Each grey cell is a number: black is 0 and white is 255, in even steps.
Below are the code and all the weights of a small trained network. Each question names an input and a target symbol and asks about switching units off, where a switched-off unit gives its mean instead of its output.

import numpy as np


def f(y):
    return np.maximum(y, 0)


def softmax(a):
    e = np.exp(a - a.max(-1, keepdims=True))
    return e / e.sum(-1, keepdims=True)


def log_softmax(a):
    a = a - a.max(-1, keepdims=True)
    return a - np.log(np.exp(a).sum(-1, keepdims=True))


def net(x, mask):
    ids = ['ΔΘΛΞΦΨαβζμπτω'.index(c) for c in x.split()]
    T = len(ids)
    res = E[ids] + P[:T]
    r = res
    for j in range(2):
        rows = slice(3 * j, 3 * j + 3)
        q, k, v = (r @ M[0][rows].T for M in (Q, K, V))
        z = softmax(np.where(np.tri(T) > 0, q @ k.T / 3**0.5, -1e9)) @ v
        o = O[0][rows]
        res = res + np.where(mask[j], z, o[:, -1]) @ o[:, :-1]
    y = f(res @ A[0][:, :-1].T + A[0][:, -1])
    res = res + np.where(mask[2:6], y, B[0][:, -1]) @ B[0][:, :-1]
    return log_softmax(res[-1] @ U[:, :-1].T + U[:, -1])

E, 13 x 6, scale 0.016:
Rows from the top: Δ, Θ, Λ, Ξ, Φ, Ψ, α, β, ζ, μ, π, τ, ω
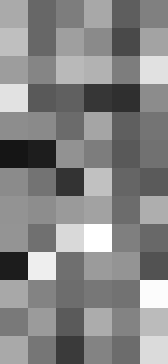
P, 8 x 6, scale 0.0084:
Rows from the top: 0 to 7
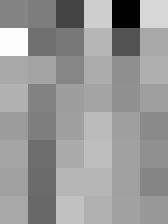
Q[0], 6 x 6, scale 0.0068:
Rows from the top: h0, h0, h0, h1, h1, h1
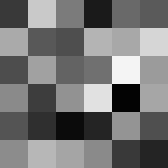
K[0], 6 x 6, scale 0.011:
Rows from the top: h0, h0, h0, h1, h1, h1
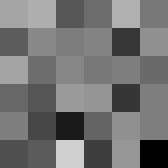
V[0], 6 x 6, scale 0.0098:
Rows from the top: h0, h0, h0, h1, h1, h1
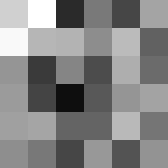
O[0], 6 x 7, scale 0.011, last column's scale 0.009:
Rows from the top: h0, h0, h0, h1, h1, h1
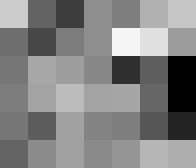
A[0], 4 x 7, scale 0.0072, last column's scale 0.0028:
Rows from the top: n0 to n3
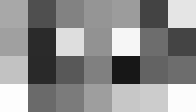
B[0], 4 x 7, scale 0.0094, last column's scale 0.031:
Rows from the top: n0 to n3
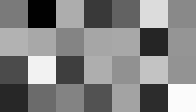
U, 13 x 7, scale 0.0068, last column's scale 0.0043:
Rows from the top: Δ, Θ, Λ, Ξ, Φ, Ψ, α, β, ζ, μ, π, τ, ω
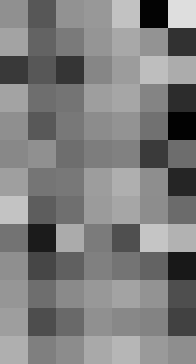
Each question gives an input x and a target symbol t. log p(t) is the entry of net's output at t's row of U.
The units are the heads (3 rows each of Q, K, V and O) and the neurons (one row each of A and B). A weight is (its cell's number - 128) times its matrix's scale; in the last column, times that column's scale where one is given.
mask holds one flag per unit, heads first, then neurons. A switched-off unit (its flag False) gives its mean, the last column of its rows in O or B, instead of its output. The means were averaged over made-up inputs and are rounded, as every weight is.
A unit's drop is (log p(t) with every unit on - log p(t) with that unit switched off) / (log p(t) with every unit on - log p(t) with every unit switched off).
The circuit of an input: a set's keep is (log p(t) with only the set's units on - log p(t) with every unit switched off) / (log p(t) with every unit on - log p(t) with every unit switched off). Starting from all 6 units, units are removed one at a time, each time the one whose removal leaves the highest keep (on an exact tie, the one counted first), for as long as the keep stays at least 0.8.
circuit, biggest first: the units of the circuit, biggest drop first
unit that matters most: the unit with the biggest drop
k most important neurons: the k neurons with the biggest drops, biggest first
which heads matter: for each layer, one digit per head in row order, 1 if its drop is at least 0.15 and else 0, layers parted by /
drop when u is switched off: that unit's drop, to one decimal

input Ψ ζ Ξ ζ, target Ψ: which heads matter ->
10
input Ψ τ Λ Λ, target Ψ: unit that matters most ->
h0
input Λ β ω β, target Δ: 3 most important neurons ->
[n3 n2 n0]
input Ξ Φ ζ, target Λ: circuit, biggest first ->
[h1 n2 h0]
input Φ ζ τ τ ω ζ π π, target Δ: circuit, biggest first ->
[h1 n3 n2]
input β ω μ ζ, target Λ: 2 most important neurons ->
[n2 n0]
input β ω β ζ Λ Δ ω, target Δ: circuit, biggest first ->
[h1 n3 n2]
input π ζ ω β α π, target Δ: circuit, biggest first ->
[h1 n3 n1]
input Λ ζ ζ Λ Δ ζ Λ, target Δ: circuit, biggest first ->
[h0 n1 n3]
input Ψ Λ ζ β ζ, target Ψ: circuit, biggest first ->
[h0 n2 h1]
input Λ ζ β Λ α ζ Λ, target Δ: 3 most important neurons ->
[n1 n3 n2]
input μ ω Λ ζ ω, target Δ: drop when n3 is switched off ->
0.2
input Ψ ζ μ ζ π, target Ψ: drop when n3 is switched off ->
-0.1
